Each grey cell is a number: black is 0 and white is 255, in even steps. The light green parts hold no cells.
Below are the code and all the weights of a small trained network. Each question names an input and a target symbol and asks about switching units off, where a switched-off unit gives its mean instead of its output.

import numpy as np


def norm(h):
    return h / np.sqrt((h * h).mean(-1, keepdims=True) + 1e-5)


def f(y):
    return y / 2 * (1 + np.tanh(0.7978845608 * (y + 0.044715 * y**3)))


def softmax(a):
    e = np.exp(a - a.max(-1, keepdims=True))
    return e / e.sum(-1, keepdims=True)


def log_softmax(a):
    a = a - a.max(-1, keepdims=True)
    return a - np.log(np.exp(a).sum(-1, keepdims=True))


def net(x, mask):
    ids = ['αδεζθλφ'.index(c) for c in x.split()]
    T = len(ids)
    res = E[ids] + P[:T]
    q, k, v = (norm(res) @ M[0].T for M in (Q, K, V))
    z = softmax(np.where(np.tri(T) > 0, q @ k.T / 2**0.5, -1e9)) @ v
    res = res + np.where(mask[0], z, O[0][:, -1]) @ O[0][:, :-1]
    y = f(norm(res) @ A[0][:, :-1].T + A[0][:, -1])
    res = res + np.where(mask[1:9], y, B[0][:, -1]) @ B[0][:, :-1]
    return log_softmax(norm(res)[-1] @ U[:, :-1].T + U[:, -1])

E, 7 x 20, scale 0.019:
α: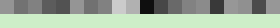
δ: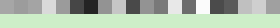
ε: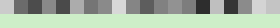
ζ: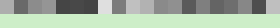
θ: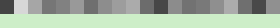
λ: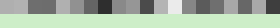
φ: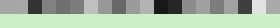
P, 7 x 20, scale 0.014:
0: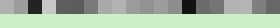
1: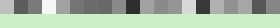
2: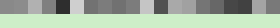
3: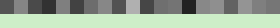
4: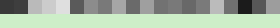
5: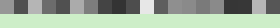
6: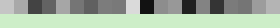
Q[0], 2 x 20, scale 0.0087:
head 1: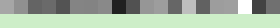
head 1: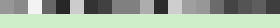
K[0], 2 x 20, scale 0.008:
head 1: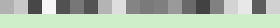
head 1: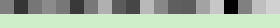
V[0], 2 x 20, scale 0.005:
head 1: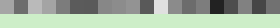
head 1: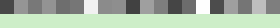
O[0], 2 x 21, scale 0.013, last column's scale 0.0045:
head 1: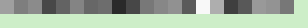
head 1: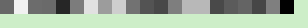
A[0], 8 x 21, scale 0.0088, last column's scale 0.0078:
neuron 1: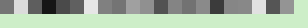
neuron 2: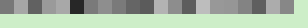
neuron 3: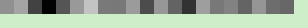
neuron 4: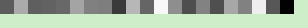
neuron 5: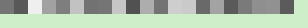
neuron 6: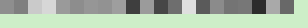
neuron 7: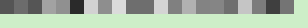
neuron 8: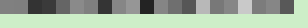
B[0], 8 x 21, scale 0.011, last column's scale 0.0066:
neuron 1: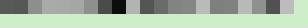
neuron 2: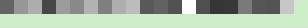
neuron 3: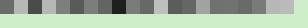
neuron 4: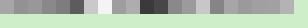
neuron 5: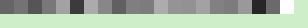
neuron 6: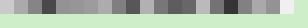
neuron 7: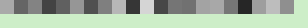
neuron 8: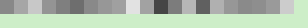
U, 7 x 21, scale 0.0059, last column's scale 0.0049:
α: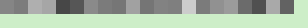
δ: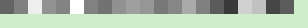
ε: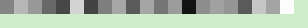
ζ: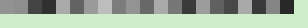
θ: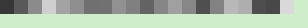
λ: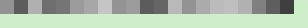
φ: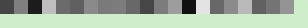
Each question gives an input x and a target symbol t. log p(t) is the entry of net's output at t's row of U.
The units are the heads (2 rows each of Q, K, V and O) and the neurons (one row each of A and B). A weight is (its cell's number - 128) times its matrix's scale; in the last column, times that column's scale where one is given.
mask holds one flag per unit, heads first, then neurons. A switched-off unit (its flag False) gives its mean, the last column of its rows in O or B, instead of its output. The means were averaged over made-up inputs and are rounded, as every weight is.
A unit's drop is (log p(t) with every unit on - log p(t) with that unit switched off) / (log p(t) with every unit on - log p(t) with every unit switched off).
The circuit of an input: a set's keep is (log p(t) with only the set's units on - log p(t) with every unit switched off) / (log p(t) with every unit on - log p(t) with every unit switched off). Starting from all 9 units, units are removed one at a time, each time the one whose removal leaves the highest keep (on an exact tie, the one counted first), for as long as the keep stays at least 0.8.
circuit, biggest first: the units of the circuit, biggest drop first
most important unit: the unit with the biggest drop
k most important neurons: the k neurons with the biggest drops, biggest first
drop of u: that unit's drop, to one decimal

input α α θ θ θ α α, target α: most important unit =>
neuron 8
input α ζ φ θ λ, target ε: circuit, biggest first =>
[head 1; neuron 7]
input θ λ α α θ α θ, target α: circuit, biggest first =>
[neuron 8; neuron 3; neuron 2; head 1]
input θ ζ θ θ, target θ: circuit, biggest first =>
[head 1; neuron 6]
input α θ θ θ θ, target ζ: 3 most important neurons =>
[neuron 6; neuron 5; neuron 8]
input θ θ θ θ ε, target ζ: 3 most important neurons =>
[neuron 5; neuron 6; neuron 8]
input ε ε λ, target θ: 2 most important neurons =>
[neuron 6; neuron 5]
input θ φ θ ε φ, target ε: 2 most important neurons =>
[neuron 5; neuron 2]
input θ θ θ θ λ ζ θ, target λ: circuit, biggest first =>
[neuron 4; neuron 8]
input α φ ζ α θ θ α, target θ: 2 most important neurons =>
[neuron 6; neuron 4]
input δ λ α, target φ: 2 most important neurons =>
[neuron 3; neuron 1]
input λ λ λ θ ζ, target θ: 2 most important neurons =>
[neuron 6; neuron 4]
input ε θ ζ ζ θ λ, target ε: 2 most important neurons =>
[neuron 2; neuron 1]
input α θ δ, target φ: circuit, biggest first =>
[neuron 5]
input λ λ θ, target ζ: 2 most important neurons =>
[neuron 5; neuron 6]
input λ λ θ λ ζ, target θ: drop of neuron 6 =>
0.5
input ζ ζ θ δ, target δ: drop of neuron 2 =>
0.9
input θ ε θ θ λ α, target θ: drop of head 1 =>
0.2
